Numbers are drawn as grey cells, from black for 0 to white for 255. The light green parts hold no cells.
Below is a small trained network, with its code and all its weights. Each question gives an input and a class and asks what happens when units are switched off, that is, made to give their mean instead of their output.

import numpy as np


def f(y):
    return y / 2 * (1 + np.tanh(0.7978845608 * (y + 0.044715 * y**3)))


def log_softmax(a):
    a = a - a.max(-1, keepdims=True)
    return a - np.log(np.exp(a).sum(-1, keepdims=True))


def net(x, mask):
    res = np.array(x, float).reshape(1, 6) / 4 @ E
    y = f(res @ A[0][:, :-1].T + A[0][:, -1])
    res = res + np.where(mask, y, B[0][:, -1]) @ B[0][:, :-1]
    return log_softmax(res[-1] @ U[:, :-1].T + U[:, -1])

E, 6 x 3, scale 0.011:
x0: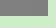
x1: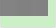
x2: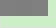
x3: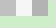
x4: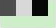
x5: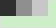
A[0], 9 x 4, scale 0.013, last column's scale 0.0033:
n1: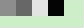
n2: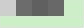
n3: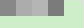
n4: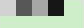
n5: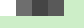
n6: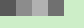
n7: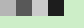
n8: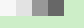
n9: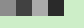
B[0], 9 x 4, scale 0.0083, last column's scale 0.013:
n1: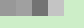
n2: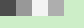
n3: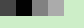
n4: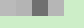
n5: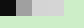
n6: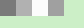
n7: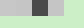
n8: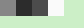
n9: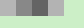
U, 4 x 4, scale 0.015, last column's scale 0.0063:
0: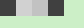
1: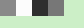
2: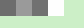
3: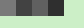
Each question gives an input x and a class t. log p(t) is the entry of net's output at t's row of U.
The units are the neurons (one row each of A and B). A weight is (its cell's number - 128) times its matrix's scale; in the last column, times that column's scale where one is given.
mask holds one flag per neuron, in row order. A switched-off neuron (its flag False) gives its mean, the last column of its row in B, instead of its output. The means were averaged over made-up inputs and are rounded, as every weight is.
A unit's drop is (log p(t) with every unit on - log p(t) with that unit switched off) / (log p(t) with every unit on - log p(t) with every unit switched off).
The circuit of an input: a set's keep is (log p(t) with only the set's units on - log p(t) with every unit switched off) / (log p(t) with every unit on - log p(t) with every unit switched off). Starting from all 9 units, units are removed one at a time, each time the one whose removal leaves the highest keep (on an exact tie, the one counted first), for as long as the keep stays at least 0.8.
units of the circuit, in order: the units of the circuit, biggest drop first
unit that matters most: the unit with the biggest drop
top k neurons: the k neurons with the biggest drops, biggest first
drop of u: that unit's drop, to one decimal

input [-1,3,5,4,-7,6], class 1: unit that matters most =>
n7
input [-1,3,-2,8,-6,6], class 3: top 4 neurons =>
n3, n8, n5, n2
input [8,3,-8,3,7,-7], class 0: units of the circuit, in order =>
n5, n2
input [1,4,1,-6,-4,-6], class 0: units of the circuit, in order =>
n5, n8
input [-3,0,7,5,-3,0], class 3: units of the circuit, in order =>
n8, n3
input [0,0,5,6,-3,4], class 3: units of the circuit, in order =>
n3, n8
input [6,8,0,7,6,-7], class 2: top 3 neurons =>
n8, n5, n6
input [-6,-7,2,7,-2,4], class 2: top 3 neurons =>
n6, n1, n7
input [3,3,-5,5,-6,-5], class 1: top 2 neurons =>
n7, n4
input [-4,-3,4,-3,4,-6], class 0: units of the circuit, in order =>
n5, n8, n2
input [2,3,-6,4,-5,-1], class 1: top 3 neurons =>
n7, n4, n1
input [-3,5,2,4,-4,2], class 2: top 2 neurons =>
n3, n6
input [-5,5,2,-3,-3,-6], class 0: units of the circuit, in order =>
n5, n8
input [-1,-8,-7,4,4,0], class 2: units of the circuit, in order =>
n7, n8
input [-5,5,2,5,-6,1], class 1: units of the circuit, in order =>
n7
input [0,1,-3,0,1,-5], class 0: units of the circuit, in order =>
n5, n2
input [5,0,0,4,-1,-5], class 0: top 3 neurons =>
n5, n2, n9
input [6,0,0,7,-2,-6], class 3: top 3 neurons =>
n8, n3, n6
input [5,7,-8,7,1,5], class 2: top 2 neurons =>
n6, n8
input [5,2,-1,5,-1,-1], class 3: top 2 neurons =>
n8, n3
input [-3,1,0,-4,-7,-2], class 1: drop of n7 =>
0.1
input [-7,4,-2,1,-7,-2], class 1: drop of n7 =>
0.2
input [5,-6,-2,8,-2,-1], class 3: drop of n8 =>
0.5
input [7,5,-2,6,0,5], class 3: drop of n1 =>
0.0
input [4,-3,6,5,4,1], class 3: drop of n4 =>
0.1
